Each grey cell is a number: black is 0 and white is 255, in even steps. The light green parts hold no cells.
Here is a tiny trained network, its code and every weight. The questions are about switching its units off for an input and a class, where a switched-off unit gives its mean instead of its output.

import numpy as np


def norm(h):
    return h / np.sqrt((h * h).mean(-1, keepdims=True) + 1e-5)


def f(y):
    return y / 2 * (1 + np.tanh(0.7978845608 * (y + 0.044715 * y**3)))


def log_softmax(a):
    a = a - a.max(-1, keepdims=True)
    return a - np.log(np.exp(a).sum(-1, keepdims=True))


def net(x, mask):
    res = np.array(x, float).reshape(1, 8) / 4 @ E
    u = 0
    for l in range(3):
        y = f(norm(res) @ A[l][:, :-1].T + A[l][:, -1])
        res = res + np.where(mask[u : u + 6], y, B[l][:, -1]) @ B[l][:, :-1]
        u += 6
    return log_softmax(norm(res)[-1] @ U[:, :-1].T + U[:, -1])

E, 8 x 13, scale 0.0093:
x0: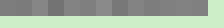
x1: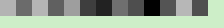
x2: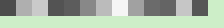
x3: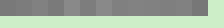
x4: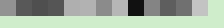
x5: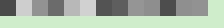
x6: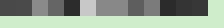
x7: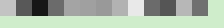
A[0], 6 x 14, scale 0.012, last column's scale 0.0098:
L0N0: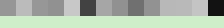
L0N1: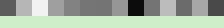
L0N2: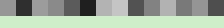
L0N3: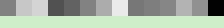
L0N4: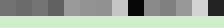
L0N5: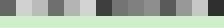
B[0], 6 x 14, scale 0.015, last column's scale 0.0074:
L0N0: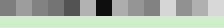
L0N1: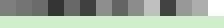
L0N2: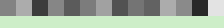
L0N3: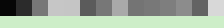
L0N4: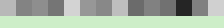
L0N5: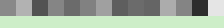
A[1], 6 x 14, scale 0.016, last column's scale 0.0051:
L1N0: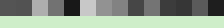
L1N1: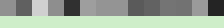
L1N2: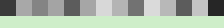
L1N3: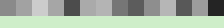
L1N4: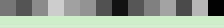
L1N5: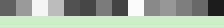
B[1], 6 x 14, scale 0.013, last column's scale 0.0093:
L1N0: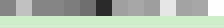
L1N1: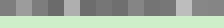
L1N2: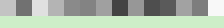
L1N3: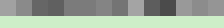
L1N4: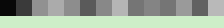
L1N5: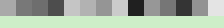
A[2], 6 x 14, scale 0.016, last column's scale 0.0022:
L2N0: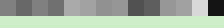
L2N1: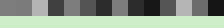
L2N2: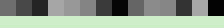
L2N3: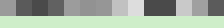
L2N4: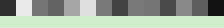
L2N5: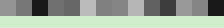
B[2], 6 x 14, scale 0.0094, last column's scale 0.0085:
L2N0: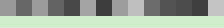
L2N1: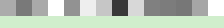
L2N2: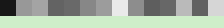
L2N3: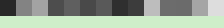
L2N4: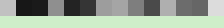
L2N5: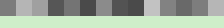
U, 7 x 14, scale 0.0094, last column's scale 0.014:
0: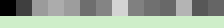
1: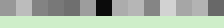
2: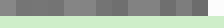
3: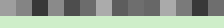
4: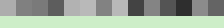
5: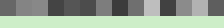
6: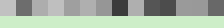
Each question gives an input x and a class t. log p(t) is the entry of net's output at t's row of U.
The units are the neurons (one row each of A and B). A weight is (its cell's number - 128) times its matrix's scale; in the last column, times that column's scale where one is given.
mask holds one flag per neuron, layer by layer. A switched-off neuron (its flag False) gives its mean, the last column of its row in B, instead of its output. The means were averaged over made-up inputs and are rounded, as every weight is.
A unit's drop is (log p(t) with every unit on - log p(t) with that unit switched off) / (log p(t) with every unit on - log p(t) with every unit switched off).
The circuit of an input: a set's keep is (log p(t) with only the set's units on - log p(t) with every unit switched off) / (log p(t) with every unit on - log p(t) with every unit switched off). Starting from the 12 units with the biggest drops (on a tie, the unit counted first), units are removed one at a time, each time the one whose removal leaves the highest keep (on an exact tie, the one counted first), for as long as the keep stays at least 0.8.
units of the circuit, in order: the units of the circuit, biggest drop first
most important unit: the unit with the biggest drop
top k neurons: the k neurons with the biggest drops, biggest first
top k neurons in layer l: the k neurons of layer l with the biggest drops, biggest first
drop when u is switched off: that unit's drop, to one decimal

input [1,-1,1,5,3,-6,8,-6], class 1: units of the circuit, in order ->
[L1N0]
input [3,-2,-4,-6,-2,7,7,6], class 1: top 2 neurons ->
[L1N0; L0N2]
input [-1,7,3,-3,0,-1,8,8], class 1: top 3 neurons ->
[L1N0; L0N1; L1N2]
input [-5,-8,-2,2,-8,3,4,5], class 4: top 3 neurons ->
[L1N5; L0N4; L2N1]
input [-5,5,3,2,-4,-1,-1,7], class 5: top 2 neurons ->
[L2N3; L1N2]
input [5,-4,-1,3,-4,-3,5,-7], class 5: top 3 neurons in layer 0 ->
[L0N1; L0N0; L0N4]
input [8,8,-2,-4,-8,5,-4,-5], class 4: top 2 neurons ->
[L1N5; L1N2]
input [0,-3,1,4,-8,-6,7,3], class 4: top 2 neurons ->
[L1N5; L0N4]
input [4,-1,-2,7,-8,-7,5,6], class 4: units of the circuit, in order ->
[L1N5; L0N5; L0N4]
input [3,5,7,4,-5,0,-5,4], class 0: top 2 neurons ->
[L0N3; L1N2]
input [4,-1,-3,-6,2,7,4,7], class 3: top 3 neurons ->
[L2N4; L0N5; L0N1]
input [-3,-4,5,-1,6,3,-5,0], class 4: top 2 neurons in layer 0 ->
[L0N4; L0N2]
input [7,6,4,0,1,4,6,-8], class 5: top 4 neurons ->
[L0N1; L1N2; L1N0; L0N0]
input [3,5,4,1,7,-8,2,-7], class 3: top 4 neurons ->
[L0N2; L1N5; L2N3; L2N1]
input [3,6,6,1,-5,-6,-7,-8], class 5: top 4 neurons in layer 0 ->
[L0N1; L0N5; L0N4; L0N2]
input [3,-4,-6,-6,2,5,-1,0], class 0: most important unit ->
L1N4
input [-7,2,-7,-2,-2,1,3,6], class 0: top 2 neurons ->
[L0N1; L1N4]
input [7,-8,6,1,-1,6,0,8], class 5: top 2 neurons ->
[L2N3; L2N1]
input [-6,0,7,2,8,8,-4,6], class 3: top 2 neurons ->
[L0N5; L2N4]
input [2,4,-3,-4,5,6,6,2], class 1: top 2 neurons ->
[L1N0; L0N2]
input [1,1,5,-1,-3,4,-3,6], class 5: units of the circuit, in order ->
[L2N3]
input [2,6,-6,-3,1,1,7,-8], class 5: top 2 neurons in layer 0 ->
[L0N1; L0N3]
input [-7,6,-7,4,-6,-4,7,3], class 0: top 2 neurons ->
[L1N2; L2N2]
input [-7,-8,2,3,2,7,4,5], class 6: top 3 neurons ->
[L1N2; L0N2; L0N1]
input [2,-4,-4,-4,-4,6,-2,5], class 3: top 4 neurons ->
[L2N4; L0N3; L0N1; L0N5]
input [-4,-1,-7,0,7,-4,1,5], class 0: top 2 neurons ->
[L2N2; L1N5]
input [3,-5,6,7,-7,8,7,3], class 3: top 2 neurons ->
[L2N4; L0N0]
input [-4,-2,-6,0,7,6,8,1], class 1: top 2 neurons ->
[L1N0; L0N3]
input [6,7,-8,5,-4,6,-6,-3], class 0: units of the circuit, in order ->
[L1N4]
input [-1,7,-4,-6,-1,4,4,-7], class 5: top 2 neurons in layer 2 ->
[L2N2; L2N0]
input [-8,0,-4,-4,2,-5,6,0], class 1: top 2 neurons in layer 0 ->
[L0N3; L0N5]
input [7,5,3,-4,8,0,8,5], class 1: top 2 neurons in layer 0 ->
[L0N1; L0N3]
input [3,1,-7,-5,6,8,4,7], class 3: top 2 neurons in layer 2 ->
[L2N4; L2N5]
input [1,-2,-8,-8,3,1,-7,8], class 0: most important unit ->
L2N2
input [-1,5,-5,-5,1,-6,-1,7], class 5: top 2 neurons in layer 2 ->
[L2N3; L2N5]
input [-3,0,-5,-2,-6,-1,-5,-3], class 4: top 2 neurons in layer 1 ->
[L1N5; L1N0]
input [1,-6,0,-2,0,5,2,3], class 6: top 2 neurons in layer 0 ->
[L0N2; L0N1]
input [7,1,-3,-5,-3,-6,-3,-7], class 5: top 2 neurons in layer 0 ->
[L0N1; L0N5]
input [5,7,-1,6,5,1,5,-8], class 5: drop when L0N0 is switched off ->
0.1
